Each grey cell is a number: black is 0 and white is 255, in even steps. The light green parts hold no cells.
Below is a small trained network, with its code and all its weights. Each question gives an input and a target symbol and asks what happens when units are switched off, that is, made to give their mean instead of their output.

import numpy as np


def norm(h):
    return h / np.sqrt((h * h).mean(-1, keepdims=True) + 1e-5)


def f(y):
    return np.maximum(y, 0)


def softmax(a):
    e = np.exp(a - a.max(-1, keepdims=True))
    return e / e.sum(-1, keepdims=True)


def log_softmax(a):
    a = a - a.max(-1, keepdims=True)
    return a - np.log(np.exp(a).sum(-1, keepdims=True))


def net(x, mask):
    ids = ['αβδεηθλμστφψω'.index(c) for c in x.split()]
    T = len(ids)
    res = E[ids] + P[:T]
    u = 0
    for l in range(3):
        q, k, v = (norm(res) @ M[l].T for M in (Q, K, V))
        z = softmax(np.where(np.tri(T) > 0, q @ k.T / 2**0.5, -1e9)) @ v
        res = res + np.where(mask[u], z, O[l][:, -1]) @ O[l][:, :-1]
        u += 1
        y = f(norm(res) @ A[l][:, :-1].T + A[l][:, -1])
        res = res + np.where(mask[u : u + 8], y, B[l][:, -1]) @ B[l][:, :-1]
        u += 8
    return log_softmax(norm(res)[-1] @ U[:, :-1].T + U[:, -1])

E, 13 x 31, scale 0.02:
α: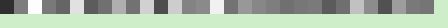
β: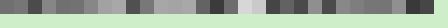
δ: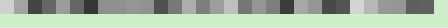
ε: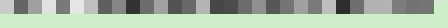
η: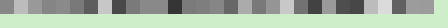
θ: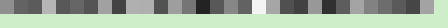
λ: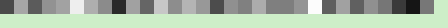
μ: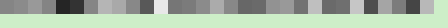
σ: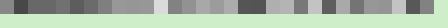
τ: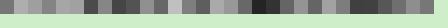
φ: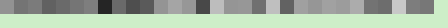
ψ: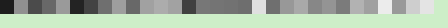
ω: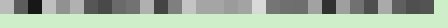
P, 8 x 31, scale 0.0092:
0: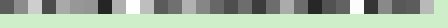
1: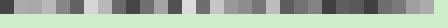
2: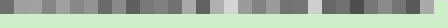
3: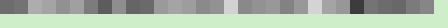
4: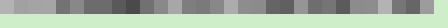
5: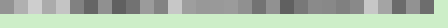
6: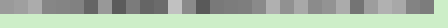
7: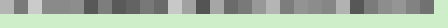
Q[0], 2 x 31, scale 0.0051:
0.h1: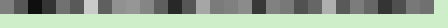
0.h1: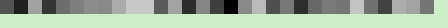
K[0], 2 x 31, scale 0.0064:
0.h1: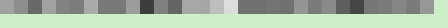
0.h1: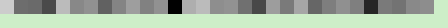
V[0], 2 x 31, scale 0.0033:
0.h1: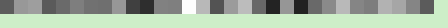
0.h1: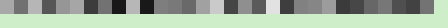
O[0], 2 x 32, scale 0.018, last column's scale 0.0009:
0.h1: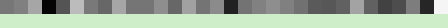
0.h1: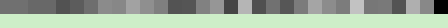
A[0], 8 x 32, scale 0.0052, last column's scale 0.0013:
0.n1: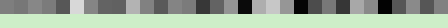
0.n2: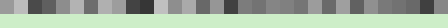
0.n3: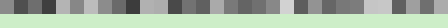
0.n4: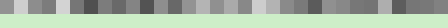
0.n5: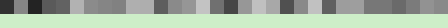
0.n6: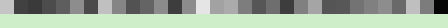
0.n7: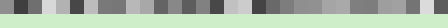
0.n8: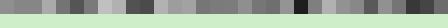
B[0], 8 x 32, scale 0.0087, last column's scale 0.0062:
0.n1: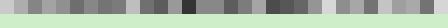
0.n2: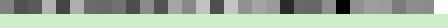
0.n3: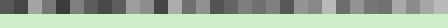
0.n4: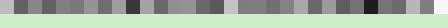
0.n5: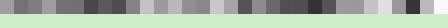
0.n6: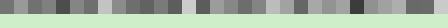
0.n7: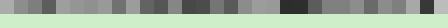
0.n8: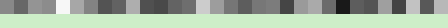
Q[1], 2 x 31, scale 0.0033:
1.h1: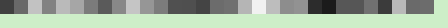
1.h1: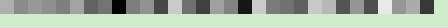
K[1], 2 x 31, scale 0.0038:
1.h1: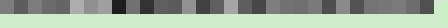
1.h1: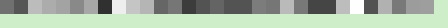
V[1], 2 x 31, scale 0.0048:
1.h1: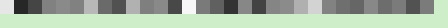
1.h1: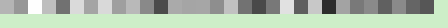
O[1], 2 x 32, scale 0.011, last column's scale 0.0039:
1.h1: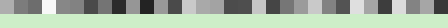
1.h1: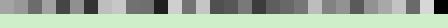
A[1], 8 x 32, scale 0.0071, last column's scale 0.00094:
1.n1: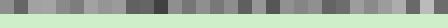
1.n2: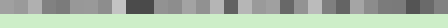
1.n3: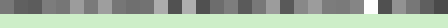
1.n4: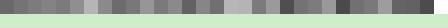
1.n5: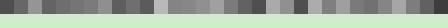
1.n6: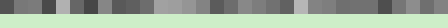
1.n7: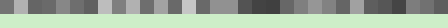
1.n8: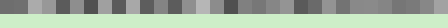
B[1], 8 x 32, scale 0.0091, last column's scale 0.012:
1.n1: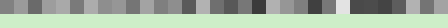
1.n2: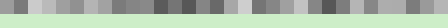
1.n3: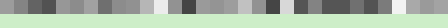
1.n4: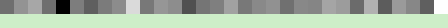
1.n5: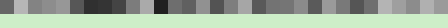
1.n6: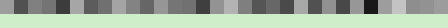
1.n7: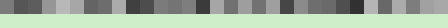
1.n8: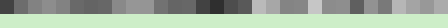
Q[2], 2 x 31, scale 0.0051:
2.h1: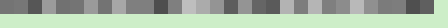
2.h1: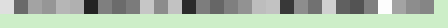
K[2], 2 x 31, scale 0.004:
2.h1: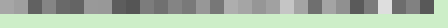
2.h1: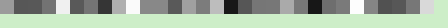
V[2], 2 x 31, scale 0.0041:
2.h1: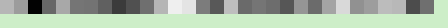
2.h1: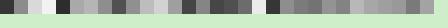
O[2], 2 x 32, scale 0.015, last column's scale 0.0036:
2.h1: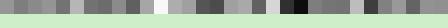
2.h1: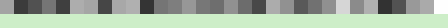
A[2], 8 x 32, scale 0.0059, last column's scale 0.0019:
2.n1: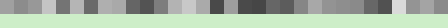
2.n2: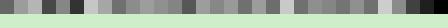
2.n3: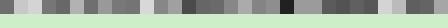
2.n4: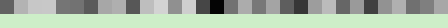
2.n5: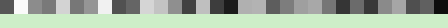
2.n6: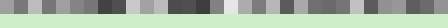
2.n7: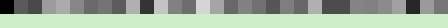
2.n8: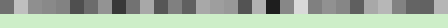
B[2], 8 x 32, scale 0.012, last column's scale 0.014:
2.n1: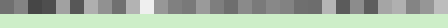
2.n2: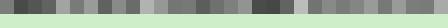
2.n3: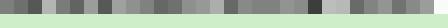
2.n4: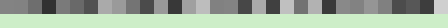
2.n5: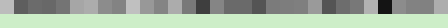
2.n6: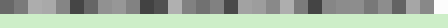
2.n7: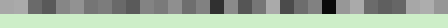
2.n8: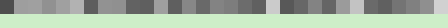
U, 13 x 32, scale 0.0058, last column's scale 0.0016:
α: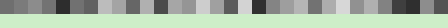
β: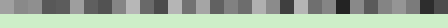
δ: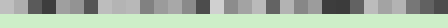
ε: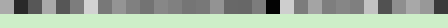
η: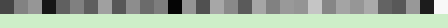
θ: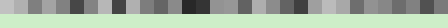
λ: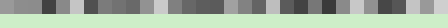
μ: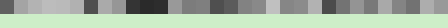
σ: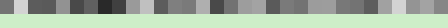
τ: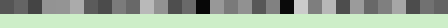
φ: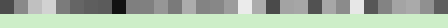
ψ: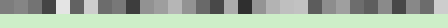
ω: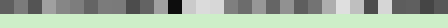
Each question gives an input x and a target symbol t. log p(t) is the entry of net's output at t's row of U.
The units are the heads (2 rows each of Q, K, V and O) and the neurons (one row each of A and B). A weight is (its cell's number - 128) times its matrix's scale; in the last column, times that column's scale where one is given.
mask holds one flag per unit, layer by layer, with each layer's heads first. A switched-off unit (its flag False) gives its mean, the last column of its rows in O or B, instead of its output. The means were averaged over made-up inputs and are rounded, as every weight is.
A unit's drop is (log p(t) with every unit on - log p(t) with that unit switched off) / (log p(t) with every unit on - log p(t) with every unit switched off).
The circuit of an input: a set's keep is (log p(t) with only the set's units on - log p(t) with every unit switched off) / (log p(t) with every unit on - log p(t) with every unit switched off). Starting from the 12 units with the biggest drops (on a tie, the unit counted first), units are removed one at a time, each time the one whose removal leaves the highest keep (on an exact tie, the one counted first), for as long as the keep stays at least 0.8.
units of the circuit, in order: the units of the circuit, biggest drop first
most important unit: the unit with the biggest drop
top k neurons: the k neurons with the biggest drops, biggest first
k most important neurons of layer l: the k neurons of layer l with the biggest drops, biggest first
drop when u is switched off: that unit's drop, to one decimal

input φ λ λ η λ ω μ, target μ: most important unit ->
1.n7
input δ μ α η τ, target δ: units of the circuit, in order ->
2.h1; 2.n5; 2.n4
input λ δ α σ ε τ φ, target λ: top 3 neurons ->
0.n5; 2.n3; 0.n6
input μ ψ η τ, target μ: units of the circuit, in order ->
2.h1; 0.h1; 2.n8; 0.n8
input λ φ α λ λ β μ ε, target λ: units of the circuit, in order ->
2.h1; 0.n5
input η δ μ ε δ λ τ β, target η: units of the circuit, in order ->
2.h1; 0.h1
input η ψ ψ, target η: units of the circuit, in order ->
2.h1; 2.n3
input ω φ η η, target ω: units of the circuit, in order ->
2.h1; 2.n4
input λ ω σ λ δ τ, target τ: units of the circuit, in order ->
0.h1; 1.n7
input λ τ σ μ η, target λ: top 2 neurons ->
0.n5; 2.n3
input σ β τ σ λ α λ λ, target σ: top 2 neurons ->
2.n1; 0.n5
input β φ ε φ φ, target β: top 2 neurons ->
0.n2; 0.n1
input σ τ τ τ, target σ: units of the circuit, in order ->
1.h1; 2.n1
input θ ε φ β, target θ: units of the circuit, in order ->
0.h1; 0.n7
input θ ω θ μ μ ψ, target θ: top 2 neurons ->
0.n7; 1.n4
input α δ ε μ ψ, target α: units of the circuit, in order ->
1.h1
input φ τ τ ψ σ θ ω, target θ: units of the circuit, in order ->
0.n7; 0.h1
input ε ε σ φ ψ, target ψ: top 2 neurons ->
1.n4; 1.n1
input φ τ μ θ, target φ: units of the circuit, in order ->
1.h1; 2.n6
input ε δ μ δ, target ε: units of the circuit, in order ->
2.h1
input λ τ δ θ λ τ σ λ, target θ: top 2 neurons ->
0.n7; 2.n8
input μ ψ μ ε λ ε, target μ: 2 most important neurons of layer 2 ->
2.n8; 2.n3
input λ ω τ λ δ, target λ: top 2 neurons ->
0.n5; 2.n3
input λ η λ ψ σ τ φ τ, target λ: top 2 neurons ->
0.n5; 2.n3
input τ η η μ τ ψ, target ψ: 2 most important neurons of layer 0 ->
0.n4; 0.n8
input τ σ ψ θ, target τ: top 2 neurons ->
2.n2; 2.n8
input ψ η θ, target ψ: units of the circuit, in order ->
1.h1
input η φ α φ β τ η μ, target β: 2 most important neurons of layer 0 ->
0.n2; 0.n8
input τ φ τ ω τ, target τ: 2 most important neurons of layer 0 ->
0.n2; 0.n5
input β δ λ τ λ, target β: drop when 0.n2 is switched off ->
0.1
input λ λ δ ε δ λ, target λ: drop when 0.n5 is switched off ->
0.2
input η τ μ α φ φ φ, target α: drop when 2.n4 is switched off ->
0.3
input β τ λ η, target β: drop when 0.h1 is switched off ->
0.3
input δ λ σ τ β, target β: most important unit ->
0.n8
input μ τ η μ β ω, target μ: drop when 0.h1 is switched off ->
-0.2
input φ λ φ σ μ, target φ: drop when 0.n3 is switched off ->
-0.1
